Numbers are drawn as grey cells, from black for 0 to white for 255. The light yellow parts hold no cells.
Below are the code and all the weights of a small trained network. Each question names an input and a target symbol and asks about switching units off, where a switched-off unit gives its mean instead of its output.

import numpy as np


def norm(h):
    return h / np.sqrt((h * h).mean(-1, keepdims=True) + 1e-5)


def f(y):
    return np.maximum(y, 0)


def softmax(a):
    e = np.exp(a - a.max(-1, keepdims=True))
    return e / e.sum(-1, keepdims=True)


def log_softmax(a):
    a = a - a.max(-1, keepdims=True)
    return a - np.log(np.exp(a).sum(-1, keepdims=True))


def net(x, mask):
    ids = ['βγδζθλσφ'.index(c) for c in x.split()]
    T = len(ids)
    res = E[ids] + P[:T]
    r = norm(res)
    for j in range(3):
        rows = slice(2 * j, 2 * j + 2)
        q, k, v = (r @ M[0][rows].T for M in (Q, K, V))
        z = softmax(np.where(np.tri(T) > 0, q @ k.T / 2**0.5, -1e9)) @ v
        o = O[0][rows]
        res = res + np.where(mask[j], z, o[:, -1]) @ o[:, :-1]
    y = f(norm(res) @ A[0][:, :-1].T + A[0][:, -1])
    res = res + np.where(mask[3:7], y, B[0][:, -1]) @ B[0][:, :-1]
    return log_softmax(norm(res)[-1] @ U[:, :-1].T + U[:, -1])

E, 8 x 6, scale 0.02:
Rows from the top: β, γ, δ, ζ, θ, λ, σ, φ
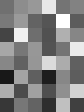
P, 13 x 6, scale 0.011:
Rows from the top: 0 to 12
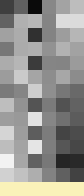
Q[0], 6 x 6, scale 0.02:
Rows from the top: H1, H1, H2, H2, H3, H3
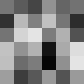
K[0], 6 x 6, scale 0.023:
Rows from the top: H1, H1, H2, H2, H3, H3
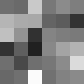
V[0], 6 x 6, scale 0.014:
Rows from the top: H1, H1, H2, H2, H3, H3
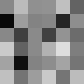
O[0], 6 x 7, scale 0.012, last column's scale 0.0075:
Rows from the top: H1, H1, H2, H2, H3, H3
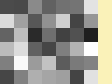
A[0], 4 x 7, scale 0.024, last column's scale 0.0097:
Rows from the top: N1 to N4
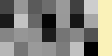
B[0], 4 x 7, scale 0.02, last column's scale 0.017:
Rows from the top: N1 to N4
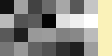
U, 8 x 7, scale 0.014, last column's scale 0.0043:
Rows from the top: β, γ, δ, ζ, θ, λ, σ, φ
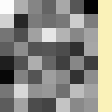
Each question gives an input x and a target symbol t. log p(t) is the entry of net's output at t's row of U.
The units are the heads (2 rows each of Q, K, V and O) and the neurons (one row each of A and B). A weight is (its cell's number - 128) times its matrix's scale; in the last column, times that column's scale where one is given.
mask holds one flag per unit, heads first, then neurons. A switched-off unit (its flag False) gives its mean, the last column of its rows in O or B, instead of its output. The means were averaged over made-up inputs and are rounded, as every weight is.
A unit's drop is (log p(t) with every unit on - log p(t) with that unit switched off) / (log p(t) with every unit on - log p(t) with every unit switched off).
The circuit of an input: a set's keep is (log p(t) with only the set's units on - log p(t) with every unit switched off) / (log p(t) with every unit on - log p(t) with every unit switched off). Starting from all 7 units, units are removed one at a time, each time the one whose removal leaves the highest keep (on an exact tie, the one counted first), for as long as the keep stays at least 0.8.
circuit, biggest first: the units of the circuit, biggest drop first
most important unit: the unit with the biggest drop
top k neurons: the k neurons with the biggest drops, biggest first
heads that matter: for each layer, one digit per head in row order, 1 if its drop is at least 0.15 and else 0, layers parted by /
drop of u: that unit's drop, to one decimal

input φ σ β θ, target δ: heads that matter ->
011
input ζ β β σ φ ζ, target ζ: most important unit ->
N4
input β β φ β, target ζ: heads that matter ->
001
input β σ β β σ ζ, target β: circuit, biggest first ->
(H1, N1, N2)
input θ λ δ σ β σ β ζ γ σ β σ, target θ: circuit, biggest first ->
(N2, H1)
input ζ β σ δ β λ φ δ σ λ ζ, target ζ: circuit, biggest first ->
(N2, N4)
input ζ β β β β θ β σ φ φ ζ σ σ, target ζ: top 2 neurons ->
(N4, N2)
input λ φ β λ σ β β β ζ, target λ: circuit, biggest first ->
(H2, N2)
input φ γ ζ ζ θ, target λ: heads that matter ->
001
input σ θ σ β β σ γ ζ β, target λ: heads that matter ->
010
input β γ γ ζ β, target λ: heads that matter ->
001
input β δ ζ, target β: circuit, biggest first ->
(H1, N1, N2, N4)
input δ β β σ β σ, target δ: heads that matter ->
010
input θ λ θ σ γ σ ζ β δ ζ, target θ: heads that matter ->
000
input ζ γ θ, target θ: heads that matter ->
100
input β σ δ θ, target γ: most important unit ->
H3
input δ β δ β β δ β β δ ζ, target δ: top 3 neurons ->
(N2, N1, N4)
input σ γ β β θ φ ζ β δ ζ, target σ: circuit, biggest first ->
(H3, H1, N2)
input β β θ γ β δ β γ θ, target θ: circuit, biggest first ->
(H1, N2)
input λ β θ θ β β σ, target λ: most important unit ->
H2
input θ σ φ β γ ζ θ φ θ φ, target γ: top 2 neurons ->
(N3, N2)
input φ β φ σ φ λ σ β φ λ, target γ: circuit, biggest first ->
(H3, N3)
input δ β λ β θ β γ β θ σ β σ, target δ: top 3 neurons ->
(N2, N1, N4)
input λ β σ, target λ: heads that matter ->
011
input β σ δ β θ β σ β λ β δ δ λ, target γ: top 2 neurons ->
(N2, N3)
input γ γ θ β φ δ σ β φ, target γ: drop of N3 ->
0.2
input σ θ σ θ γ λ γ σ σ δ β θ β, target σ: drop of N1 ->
0.2
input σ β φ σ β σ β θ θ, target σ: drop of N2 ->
0.3
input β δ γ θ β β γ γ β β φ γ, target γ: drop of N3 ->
0.3
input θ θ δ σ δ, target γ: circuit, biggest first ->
(N2)
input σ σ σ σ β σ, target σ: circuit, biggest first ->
(H3, H1, N2)
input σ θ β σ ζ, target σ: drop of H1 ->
0.6
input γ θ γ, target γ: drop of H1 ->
0.4
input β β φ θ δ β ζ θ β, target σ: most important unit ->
H3
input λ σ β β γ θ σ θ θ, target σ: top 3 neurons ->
(N2, N3, N1)
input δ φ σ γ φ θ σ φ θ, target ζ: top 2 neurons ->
(N4, N2)
